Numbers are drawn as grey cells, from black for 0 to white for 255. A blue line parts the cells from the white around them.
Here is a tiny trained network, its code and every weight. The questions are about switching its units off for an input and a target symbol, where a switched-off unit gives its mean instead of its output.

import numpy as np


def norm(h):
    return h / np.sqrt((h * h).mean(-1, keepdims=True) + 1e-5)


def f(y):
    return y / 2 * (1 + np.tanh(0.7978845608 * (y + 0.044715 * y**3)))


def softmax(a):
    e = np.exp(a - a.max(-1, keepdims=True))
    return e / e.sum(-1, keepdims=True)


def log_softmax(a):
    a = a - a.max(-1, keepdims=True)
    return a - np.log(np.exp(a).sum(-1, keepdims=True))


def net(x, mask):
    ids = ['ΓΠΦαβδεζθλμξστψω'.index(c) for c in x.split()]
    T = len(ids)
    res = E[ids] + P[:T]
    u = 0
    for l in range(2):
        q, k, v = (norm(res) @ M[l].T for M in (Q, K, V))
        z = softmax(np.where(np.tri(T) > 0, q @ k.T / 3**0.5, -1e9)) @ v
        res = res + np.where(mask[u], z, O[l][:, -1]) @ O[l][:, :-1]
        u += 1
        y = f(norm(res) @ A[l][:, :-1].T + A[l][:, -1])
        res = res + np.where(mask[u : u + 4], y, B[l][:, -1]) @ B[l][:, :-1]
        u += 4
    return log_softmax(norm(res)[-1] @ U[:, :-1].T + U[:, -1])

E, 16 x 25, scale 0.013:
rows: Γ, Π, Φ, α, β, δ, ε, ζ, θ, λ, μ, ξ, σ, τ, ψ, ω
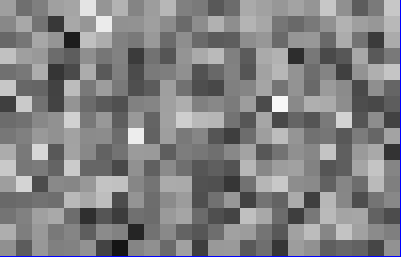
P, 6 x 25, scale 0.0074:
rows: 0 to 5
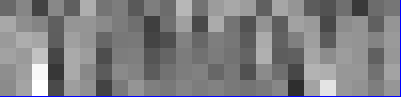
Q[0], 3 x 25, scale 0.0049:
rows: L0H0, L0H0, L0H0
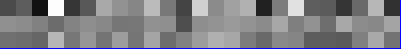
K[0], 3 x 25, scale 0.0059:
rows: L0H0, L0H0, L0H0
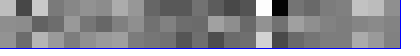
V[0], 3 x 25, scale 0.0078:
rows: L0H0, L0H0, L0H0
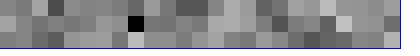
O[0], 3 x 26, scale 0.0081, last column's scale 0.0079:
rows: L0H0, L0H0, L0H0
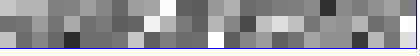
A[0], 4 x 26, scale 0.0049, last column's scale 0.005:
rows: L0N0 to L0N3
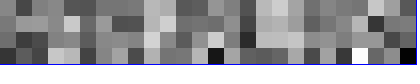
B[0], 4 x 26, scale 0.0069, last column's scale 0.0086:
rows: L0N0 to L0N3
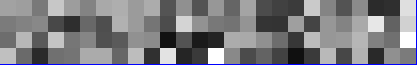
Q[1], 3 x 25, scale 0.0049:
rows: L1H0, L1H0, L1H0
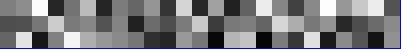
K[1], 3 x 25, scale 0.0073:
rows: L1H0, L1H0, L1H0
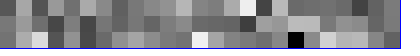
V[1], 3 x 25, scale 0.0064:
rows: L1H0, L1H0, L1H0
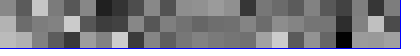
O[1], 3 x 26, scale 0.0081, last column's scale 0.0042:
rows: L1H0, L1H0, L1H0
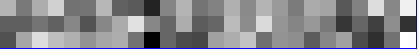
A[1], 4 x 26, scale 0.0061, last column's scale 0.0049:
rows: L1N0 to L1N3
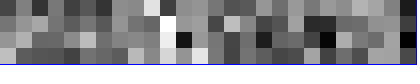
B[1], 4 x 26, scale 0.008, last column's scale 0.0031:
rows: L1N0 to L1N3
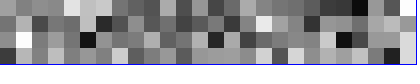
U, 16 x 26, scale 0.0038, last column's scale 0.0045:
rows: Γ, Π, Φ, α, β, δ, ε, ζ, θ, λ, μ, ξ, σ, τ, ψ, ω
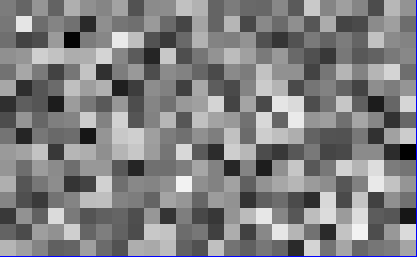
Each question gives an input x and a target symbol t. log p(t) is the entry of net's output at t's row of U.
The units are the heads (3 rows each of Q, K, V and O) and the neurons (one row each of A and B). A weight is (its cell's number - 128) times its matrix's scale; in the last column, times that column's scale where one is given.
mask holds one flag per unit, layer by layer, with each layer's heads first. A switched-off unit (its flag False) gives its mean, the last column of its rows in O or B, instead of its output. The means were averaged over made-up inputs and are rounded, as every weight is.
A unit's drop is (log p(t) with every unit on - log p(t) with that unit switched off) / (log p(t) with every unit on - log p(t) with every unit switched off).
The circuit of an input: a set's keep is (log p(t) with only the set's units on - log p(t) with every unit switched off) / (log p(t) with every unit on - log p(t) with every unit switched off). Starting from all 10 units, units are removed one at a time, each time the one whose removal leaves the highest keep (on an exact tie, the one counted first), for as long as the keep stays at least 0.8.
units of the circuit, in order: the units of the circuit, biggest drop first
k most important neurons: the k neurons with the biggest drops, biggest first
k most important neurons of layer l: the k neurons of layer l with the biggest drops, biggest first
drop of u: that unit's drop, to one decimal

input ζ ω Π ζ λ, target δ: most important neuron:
(L1N0)
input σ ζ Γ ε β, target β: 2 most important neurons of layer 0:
(L0N2 L0N0)
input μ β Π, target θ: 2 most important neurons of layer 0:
(L0N0 L0N2)
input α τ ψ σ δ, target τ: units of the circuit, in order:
(L0H0 L0N2)
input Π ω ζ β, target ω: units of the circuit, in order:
(L0H0 L0N0)
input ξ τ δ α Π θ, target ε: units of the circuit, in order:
(L1H0 L0H0 L0N2)
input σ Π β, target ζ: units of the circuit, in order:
(L1H0 L0H0 L1N3 L0N2)
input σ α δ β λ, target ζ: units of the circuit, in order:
(L1H0 L1N3 L0H0 L0N2)
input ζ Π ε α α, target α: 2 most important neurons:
(L0N1 L0N2)
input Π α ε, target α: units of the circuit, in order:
(L0H0 L0N1 L1H0)
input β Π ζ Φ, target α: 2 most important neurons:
(L0N0 L0N2)
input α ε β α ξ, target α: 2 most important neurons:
(L0N1 L0N2)
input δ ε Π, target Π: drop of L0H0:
1.2
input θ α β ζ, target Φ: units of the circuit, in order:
(L0H0)
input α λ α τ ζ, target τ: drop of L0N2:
0.5
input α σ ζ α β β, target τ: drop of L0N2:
0.3
